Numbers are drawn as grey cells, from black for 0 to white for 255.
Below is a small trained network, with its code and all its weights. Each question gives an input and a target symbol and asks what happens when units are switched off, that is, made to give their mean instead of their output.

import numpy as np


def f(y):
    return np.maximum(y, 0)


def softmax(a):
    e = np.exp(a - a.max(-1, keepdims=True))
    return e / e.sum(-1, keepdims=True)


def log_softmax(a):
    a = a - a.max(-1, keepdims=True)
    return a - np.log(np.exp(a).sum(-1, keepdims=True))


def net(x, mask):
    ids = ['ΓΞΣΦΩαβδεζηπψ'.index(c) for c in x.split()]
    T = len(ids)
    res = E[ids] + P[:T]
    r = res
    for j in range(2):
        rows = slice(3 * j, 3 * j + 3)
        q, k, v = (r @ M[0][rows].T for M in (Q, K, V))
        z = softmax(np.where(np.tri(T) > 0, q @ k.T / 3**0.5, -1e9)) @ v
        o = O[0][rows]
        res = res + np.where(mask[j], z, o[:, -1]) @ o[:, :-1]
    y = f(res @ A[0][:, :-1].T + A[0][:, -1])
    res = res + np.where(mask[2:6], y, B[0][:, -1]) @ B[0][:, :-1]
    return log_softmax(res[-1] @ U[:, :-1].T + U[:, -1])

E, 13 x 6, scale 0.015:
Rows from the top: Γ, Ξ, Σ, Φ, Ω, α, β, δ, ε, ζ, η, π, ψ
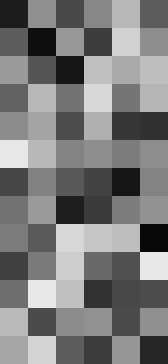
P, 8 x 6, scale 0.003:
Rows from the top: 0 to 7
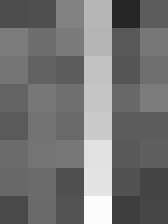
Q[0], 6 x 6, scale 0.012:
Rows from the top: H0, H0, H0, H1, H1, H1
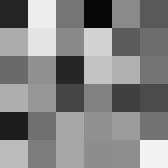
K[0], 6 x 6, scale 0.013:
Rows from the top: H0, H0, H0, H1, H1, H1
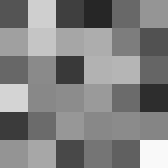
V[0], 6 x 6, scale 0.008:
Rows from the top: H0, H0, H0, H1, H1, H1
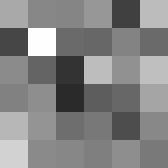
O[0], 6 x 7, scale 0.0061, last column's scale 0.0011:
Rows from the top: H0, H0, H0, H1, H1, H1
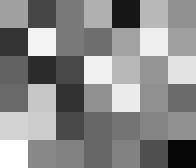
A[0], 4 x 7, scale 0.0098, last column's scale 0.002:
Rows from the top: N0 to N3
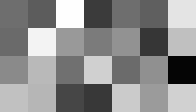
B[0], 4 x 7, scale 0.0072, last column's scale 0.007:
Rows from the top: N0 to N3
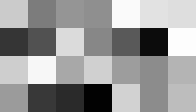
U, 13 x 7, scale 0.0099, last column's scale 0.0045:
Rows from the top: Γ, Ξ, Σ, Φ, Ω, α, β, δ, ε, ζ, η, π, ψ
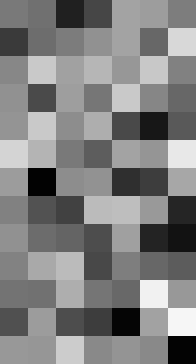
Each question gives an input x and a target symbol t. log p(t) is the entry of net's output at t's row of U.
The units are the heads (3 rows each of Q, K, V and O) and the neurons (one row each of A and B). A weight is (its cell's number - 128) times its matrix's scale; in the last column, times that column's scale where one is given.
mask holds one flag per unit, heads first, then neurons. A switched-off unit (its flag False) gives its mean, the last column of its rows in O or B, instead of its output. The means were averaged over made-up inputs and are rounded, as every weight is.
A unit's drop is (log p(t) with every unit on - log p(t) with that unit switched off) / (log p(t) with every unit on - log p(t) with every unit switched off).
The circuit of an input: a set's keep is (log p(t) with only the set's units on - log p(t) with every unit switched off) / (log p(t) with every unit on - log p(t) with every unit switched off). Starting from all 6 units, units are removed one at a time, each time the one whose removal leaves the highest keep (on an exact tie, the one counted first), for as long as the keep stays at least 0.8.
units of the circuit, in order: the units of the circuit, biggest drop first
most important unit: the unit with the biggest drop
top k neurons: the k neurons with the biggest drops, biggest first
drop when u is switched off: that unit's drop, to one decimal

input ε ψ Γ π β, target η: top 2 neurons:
(N0; N1)
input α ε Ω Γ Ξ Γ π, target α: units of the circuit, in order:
(N1; H1)
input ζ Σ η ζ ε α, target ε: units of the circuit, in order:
(H0; N3; N1; H1)
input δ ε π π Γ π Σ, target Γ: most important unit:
N3
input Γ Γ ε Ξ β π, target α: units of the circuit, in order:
(H0; N1)
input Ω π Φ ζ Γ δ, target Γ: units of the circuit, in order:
(N3; H0)
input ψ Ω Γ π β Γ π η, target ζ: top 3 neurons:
(N1; N0; N3)
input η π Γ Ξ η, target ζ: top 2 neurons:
(N1; N0)
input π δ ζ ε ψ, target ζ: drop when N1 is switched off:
0.4
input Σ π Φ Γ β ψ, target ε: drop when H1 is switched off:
0.1
